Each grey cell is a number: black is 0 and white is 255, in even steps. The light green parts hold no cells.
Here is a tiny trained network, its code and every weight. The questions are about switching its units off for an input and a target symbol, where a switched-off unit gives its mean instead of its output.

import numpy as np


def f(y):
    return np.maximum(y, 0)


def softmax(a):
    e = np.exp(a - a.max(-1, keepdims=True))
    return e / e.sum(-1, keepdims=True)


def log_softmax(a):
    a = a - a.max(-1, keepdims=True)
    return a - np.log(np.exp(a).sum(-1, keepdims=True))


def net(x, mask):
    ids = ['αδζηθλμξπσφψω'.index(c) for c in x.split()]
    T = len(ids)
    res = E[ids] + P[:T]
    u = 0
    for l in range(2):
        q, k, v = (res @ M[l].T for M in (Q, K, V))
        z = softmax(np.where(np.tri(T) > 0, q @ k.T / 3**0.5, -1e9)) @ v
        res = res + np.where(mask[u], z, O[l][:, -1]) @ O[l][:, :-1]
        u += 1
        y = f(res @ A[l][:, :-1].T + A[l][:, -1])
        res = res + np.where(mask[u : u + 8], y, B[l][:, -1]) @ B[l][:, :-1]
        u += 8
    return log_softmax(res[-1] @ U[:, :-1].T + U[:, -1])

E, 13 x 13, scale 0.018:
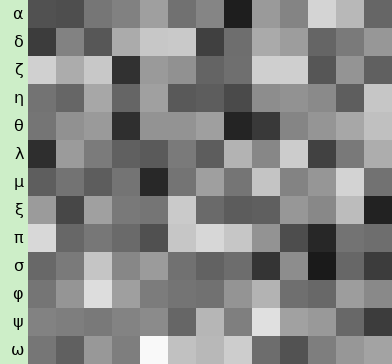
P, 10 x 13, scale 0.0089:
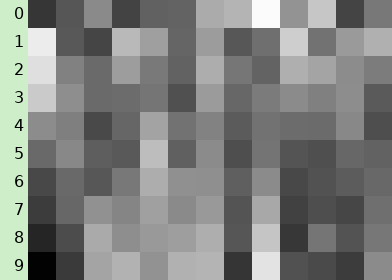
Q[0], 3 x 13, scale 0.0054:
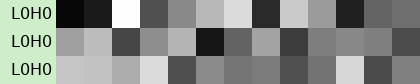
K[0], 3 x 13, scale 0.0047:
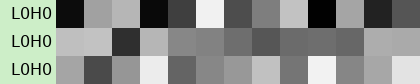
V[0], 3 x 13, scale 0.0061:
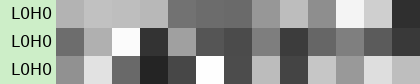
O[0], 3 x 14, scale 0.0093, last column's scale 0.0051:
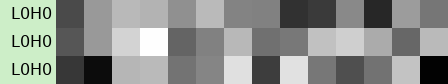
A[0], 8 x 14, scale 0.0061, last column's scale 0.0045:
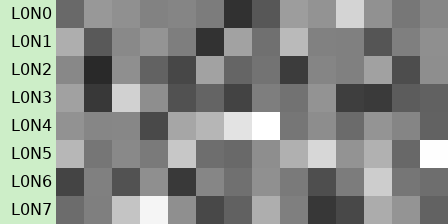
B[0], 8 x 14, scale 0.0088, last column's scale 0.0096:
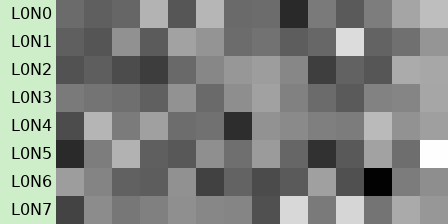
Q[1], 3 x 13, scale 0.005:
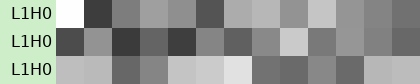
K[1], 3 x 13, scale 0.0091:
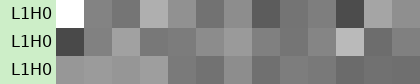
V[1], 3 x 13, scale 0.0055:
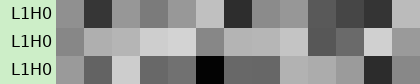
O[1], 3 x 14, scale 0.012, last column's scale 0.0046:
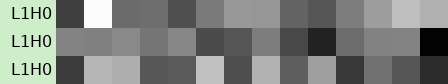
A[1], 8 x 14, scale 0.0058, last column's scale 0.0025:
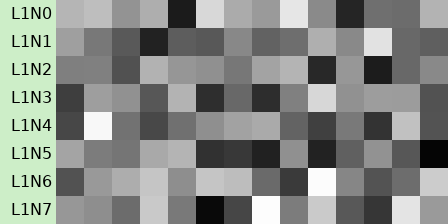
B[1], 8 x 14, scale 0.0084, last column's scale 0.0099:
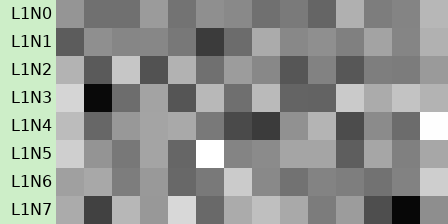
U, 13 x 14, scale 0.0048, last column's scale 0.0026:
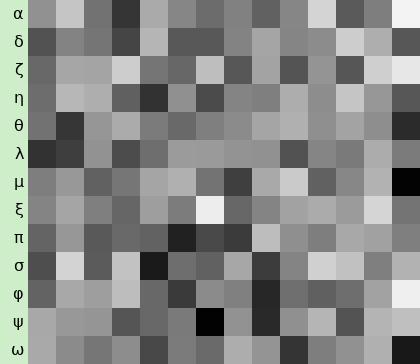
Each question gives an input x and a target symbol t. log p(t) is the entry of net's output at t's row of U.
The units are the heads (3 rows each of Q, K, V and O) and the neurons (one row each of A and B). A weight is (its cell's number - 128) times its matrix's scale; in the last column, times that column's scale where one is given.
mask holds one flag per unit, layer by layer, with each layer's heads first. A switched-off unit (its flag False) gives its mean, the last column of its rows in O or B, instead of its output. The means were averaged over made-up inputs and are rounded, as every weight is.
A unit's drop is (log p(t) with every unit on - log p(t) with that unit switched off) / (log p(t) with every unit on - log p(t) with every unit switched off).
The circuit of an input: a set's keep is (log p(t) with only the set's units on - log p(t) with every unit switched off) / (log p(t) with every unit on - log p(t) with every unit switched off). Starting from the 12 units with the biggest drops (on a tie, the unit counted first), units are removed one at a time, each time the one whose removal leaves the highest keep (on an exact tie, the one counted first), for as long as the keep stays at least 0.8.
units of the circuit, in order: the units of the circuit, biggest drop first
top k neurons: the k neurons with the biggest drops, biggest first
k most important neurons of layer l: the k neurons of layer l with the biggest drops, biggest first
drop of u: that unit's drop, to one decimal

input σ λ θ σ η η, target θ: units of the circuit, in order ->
L1H0; L0H0
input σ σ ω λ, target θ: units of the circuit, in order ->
L1H0; L0H0
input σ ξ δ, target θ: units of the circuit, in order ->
L0H0; L1H0
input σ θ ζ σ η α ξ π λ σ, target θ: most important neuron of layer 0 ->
L0N5
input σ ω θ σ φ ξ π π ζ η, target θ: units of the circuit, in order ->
L1H0; L0H0; L0N2
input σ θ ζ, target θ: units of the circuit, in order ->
L0H0; L1H0
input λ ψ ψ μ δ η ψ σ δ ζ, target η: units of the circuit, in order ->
L0H0; L1H0; L0N5
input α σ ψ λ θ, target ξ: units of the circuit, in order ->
L1H0; L0H0; L0N0
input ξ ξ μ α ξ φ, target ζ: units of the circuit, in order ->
L0H0; L0N7
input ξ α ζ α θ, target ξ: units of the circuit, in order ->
L0N2; L1H0
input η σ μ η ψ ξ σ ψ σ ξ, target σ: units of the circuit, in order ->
L0H0; L1N4
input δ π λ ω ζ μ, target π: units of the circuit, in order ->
L0H0; L1H0; L1N4; L0N6
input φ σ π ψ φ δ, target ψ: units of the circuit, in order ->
L1H0; L0H0; L0N7
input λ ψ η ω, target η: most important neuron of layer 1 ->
L1N4
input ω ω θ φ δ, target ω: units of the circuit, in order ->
L1H0; L1N5; L0N4
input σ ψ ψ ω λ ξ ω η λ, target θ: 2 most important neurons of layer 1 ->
L1N7; L1N3
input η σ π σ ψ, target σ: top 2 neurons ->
L0N5; L1N4
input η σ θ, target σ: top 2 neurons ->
L1N1; L1N4
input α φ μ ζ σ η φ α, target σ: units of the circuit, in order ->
L0H0; L0N0
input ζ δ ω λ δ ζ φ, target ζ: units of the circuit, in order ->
L0H0
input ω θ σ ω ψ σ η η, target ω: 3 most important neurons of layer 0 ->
L0N4; L0N5; L0N6
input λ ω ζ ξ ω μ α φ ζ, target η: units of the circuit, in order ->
L1H0; L0H0; L0N5
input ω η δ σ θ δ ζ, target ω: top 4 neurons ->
L0N5; L1N5; L0N4; L1N4
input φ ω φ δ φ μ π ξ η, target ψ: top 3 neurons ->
L0N7; L1N6; L1N3
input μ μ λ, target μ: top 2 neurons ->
L1N4; L0N6
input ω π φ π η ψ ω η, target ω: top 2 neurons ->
L1N5; L0N4
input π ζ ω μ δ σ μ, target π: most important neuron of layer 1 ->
L1N1
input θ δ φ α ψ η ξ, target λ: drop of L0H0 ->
0.2
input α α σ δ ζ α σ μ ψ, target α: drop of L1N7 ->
0.0
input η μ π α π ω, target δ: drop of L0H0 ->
0.4
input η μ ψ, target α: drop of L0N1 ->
0.1
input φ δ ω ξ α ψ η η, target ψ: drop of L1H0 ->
0.2
